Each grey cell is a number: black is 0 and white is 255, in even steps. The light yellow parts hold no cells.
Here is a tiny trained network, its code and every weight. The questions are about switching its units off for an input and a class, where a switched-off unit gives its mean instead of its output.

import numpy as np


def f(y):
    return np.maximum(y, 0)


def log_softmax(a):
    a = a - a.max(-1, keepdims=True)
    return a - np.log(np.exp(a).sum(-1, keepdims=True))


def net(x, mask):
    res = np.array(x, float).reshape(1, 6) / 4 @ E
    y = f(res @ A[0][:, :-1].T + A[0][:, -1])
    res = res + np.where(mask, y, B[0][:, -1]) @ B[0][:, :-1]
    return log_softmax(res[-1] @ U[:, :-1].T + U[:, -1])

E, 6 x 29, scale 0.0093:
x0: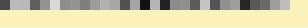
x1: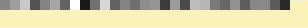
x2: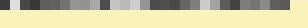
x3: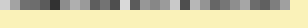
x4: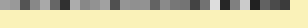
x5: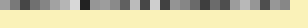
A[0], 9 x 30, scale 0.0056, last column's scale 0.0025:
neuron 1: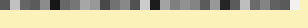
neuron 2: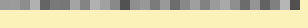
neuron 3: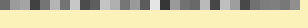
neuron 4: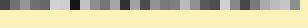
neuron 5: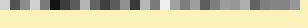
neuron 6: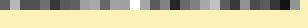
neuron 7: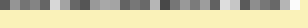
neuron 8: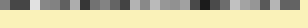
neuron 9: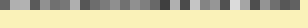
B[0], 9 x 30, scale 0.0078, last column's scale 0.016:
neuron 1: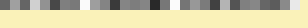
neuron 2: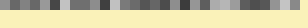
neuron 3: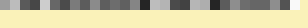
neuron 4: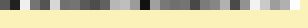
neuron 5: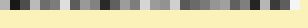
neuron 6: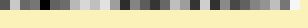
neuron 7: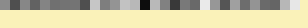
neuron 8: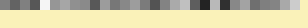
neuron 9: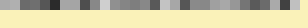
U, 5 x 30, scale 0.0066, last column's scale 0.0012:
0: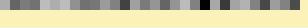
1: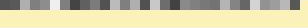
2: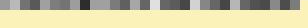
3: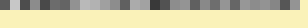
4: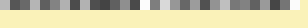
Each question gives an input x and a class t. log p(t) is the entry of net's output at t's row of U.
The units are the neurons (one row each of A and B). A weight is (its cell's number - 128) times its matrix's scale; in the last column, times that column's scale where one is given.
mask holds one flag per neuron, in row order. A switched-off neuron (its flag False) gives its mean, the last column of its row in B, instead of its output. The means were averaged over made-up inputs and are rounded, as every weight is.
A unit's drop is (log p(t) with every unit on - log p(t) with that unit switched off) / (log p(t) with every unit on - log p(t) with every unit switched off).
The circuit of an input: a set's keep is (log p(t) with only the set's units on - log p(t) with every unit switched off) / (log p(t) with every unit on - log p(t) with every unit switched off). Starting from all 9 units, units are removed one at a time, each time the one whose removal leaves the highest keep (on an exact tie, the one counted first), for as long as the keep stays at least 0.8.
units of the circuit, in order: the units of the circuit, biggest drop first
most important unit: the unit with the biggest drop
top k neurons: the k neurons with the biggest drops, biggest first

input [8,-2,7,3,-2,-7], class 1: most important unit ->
neuron 4
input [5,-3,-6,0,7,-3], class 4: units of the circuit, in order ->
(neuron 7; neuron 6)
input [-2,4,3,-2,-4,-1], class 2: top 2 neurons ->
(neuron 4; neuron 1)
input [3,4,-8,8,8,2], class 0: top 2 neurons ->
(neuron 8; neuron 7)
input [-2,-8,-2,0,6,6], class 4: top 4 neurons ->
(neuron 5; neuron 7; neuron 1; neuron 3)
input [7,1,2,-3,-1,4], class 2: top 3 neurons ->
(neuron 3; neuron 9; neuron 5)
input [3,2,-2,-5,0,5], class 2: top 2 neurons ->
(neuron 3; neuron 5)
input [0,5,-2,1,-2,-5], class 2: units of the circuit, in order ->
(neuron 4; neuron 1)
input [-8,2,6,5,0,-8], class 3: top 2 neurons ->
(neuron 6; neuron 1)
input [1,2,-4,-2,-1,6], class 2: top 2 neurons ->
(neuron 3; neuron 7)
